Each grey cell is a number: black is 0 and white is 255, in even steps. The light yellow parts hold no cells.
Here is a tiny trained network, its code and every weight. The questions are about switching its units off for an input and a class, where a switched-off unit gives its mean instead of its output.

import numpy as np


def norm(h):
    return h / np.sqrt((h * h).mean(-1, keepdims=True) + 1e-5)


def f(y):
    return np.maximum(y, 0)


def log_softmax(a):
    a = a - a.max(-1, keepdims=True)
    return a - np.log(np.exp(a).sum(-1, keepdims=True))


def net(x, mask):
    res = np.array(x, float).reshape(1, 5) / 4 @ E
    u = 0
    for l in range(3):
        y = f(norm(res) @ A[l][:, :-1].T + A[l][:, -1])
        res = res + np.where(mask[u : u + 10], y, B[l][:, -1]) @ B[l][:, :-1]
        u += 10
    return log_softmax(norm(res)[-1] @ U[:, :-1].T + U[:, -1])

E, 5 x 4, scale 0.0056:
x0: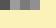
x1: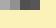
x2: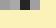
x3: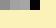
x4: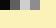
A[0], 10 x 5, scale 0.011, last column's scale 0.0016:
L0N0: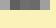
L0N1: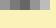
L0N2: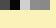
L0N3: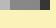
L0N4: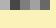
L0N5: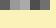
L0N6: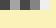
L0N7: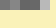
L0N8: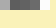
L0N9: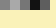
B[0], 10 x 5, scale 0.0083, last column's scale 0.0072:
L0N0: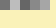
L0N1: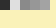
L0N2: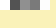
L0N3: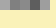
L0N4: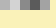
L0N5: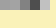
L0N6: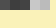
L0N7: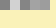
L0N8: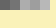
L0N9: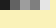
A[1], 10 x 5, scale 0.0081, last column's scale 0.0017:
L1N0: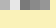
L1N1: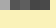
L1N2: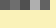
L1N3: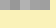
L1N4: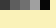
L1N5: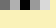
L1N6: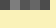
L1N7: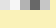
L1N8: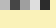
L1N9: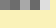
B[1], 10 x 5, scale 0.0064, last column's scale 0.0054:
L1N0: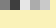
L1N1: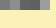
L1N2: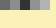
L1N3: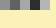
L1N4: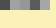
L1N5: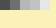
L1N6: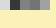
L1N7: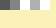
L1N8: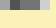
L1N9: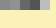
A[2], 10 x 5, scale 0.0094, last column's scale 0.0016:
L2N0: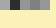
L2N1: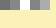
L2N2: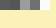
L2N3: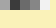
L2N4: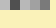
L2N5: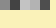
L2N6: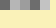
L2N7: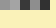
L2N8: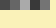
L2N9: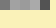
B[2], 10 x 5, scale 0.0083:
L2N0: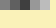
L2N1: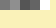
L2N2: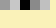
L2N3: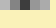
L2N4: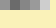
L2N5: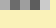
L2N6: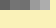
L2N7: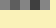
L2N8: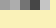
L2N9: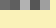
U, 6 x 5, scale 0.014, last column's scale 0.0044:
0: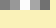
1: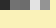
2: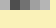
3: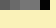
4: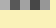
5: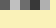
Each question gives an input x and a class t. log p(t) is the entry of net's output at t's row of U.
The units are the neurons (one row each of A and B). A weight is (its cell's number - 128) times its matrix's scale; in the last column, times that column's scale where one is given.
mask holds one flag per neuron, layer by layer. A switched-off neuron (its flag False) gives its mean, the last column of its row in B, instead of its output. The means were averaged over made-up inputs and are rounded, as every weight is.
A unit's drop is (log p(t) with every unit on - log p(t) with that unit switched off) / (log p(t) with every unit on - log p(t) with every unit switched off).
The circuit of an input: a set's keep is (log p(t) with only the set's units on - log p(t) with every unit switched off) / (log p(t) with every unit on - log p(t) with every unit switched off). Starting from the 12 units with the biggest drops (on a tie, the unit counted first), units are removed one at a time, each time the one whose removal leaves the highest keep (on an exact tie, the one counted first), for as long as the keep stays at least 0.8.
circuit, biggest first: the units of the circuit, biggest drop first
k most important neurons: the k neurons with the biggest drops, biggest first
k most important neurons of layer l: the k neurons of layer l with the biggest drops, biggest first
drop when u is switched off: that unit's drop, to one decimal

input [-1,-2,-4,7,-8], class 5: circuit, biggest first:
[L0N9 L0N2]
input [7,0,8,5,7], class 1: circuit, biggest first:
[L0N6]
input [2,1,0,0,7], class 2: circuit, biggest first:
[L0N2 L2N0]
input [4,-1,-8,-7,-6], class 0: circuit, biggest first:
[L0N4 L1N7]
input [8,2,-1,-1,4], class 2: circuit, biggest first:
[L0N2 L0N9]
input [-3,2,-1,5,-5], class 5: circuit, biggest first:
[L0N9 L0N2]
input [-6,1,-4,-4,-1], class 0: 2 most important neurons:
[L0N4 L1N7]
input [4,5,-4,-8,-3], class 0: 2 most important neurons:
[L0N4 L0N9]
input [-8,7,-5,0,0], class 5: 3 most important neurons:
[L0N9 L0N2 L2N1]
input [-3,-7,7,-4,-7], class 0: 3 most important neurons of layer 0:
[L0N4 L0N9 L0N1]
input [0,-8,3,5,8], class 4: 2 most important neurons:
[L0N2 L0N5]
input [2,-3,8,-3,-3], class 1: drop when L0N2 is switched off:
0.3
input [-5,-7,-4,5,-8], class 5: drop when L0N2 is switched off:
0.6
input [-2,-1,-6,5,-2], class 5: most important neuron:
[L0N9]
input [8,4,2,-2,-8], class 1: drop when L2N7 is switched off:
0.0
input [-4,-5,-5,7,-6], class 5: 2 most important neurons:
[L0N2 L0N9]
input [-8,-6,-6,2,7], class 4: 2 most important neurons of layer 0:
[L0N6 L0N5]
